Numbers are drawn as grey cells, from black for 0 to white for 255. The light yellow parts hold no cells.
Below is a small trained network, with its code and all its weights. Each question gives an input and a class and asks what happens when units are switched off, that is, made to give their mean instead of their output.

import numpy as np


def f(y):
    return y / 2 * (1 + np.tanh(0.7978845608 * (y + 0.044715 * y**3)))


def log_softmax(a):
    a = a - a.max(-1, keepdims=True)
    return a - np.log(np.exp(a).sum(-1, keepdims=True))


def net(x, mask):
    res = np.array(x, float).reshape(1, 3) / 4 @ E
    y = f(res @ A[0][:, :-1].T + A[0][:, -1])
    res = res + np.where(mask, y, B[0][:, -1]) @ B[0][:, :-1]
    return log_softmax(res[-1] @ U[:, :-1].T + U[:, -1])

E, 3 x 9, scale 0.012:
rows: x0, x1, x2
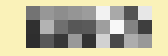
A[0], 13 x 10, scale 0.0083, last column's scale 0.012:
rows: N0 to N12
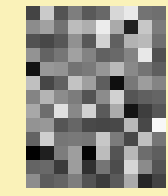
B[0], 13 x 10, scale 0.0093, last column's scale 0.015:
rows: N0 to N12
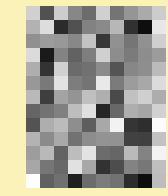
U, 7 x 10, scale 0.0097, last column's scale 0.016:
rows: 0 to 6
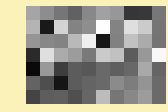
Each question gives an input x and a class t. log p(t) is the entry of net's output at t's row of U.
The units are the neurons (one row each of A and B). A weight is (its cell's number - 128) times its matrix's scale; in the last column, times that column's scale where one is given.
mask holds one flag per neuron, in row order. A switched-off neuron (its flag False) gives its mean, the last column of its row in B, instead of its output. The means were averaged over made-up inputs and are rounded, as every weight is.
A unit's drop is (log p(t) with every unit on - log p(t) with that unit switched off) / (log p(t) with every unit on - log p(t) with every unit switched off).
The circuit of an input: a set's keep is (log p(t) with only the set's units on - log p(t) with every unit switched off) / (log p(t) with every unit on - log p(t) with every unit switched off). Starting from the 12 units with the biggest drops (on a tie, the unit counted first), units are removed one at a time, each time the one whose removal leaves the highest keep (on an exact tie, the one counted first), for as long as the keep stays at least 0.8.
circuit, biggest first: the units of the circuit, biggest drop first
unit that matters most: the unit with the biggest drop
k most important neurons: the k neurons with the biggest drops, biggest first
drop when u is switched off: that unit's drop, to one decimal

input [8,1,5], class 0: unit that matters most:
N1
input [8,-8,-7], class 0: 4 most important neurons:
N1, N0, N6, N4
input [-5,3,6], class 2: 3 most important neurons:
N10, N11, N1
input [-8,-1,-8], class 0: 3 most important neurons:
N12, N8, N10
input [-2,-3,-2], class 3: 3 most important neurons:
N0, N6, N4
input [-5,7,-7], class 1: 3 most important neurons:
N0, N6, N10
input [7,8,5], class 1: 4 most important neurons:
N0, N4, N6, N8
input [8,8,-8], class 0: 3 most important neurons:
N1, N5, N9
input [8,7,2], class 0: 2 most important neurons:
N1, N9
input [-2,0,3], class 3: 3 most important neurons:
N7, N8, N6
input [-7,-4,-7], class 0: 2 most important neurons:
N12, N8
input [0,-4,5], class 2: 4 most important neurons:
N2, N0, N11, N10
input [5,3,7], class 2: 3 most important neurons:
N10, N2, N8
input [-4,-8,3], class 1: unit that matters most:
N5
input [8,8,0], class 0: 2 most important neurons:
N1, N9
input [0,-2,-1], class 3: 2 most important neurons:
N0, N6
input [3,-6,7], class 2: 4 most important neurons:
N2, N10, N11, N0
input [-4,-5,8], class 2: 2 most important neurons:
N11, N10
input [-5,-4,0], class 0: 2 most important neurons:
N12, N8
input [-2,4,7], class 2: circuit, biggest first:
N10
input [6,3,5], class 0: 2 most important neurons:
N1, N9
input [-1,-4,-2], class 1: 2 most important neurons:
N1, N5
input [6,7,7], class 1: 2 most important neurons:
N0, N4
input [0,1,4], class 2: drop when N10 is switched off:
0.2
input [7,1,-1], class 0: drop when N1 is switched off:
0.4
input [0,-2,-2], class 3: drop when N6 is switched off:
0.2
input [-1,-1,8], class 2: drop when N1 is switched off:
0.0
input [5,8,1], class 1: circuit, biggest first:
N6
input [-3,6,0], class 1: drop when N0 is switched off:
0.1
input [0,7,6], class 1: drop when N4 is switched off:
0.1
